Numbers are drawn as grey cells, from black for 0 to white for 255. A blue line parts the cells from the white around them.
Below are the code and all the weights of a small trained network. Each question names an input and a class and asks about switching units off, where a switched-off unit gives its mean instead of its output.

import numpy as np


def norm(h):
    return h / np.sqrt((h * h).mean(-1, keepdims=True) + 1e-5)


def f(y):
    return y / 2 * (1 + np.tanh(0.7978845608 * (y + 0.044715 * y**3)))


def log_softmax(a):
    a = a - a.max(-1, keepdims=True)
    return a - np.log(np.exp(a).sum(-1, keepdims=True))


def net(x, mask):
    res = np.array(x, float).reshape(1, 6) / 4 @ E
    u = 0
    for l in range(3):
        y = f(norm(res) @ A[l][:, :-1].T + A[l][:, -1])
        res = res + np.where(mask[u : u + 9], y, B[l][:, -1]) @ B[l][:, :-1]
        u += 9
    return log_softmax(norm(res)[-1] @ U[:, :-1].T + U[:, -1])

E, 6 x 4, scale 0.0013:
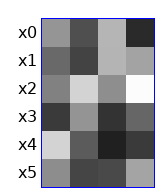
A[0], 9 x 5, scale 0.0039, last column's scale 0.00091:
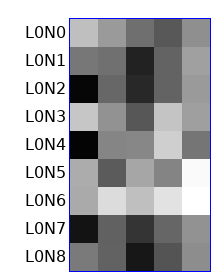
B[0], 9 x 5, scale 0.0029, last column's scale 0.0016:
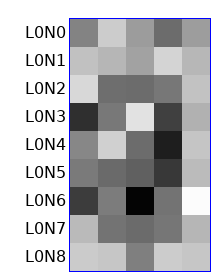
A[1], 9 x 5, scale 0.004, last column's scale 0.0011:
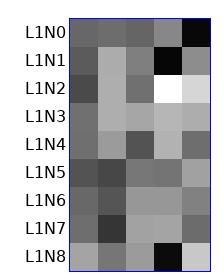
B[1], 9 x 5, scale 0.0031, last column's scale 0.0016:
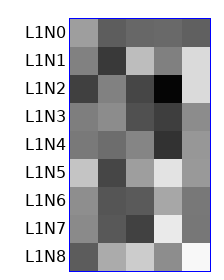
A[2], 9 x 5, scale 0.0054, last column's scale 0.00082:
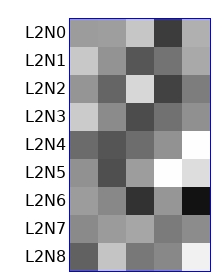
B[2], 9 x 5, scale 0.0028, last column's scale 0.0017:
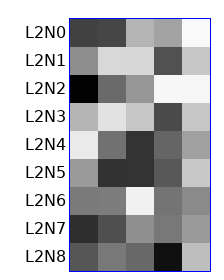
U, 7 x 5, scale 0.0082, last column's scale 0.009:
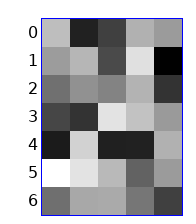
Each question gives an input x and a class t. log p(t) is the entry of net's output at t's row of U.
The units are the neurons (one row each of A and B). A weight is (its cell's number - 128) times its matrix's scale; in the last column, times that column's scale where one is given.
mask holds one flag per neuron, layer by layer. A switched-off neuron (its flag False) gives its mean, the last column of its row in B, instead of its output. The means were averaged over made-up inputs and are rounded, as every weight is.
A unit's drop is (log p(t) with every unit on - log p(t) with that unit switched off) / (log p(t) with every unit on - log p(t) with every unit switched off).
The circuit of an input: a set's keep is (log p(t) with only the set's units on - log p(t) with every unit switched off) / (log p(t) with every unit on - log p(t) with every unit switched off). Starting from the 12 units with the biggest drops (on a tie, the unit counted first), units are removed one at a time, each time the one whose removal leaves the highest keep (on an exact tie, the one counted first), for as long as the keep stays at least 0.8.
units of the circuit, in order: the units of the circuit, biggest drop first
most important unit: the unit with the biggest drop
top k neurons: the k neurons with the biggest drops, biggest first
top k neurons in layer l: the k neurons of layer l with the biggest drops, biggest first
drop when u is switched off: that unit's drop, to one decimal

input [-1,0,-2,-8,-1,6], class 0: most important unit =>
L2N5
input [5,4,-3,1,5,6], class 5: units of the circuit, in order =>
[L0N8 L2N3 L2N1 L0N1]
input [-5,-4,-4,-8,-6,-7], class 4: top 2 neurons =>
[L0N6 L0N2]
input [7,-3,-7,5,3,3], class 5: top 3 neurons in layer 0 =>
[L0N3 L0N8 L0N2]
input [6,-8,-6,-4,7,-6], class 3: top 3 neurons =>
[L2N2 L2N0 L1N8]
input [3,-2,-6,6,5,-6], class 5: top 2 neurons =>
[L0N8 L0N3]
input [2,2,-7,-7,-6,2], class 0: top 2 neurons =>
[L1N7 L2N5]
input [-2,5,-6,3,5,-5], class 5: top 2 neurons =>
[L0N8 L0N3]
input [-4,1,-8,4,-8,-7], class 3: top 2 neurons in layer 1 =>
[L1N1 L1N2]
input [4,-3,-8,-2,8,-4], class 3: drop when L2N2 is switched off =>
0.4
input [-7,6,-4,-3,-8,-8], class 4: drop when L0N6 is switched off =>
0.2
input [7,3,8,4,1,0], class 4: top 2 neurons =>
[L0N6 L0N4]
